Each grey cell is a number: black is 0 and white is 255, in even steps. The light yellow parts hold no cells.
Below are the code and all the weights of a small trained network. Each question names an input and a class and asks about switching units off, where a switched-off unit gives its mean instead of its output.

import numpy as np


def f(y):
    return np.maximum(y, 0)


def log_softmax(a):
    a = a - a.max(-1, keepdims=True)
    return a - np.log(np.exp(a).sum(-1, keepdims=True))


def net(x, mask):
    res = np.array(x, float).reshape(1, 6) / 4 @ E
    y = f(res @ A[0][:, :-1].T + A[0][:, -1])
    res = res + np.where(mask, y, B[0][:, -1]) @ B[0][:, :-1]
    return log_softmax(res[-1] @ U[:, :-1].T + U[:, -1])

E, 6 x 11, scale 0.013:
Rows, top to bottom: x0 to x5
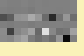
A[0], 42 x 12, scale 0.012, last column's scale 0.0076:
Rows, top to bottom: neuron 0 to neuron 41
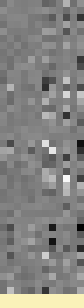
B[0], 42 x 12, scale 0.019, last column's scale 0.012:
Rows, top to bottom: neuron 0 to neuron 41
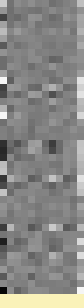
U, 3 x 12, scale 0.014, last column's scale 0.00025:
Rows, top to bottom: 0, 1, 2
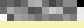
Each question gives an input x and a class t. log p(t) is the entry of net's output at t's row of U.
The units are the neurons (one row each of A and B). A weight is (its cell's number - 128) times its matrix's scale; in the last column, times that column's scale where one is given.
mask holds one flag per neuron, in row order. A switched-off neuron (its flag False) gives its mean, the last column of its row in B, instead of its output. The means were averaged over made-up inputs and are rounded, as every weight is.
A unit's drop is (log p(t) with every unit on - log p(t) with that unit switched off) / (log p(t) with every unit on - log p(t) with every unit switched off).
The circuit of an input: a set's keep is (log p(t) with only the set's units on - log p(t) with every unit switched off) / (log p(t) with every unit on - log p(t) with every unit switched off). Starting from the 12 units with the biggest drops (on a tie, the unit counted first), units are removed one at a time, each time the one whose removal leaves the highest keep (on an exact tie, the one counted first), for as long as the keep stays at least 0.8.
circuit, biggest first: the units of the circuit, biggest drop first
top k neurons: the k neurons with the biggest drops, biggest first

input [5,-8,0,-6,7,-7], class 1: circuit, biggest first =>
neuron 25
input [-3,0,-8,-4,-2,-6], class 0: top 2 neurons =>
neuron 21; neuron 13
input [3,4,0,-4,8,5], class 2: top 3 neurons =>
neuron 16; neuron 25; neuron 41
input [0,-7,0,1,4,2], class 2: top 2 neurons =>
neuron 25; neuron 41
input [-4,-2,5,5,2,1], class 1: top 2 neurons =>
neuron 32; neuron 13
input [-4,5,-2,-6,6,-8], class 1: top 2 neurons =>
neuron 25; neuron 36
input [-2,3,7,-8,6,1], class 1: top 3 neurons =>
neuron 32; neuron 36; neuron 13
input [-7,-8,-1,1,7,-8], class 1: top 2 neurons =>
neuron 25; neuron 36
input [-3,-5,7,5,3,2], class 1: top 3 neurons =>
neuron 32; neuron 13; neuron 21
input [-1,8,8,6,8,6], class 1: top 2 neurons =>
neuron 32; neuron 36
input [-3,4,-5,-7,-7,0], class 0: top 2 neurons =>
neuron 21; neuron 25
